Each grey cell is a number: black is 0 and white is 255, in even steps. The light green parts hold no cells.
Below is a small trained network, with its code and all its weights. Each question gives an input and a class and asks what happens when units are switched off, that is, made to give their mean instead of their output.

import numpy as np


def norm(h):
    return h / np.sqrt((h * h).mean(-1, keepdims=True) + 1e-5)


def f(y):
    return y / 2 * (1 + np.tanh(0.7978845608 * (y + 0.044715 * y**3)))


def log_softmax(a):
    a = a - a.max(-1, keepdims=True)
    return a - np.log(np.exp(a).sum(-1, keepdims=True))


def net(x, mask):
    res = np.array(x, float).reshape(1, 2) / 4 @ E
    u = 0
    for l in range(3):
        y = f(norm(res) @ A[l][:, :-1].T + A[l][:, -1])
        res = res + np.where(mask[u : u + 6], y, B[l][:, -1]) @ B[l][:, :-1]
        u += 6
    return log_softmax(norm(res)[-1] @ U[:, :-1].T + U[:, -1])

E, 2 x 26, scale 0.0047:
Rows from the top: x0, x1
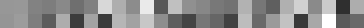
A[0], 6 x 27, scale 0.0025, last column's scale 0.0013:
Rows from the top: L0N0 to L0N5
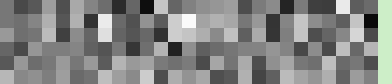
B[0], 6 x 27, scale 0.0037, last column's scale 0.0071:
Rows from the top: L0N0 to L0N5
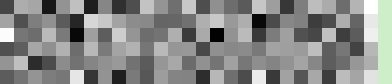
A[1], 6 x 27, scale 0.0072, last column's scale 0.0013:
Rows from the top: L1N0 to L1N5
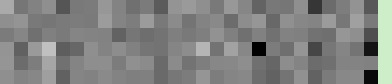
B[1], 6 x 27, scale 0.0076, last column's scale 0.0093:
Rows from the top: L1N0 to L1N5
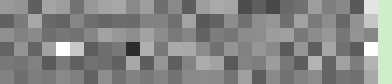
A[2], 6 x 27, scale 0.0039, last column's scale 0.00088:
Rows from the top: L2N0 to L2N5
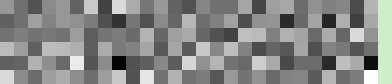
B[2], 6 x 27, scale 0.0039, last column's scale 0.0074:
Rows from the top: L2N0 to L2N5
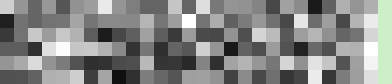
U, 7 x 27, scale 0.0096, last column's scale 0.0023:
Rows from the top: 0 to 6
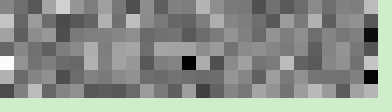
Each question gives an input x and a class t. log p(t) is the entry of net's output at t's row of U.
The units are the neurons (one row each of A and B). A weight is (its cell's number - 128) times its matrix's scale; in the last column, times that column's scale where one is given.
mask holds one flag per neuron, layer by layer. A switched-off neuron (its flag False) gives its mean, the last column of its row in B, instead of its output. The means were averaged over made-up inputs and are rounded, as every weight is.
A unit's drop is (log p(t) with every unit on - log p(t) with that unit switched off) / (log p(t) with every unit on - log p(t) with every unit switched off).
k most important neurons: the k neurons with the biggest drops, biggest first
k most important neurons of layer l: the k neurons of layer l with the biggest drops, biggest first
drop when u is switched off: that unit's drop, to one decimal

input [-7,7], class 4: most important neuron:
(L1N3)
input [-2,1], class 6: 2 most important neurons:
(L0N2, L1N0)
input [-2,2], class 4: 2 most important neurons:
(L1N3, L0N0)
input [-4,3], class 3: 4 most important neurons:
(L0N2, L0N5, L1N3, L1N1)
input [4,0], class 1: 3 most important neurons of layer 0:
(L0N5, L0N0, L0N1)
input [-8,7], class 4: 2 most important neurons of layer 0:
(L0N5, L0N0)
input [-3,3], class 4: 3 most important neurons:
(L1N3, L0N0, L0N5)
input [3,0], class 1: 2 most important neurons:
(L0N5, L0N0)
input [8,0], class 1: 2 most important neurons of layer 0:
(L0N5, L0N0)
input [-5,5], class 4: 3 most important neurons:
(L1N3, L0N0, L0N5)
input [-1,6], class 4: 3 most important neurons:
(L0N0, L1N3, L2N0)
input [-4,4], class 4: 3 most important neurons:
(L1N3, L0N0, L0N5)
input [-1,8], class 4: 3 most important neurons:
(L0N0, L1N3, L2N0)
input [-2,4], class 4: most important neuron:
(L1N3)
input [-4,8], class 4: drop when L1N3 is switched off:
0.3
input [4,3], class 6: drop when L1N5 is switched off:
0.0
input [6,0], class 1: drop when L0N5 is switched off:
1.2
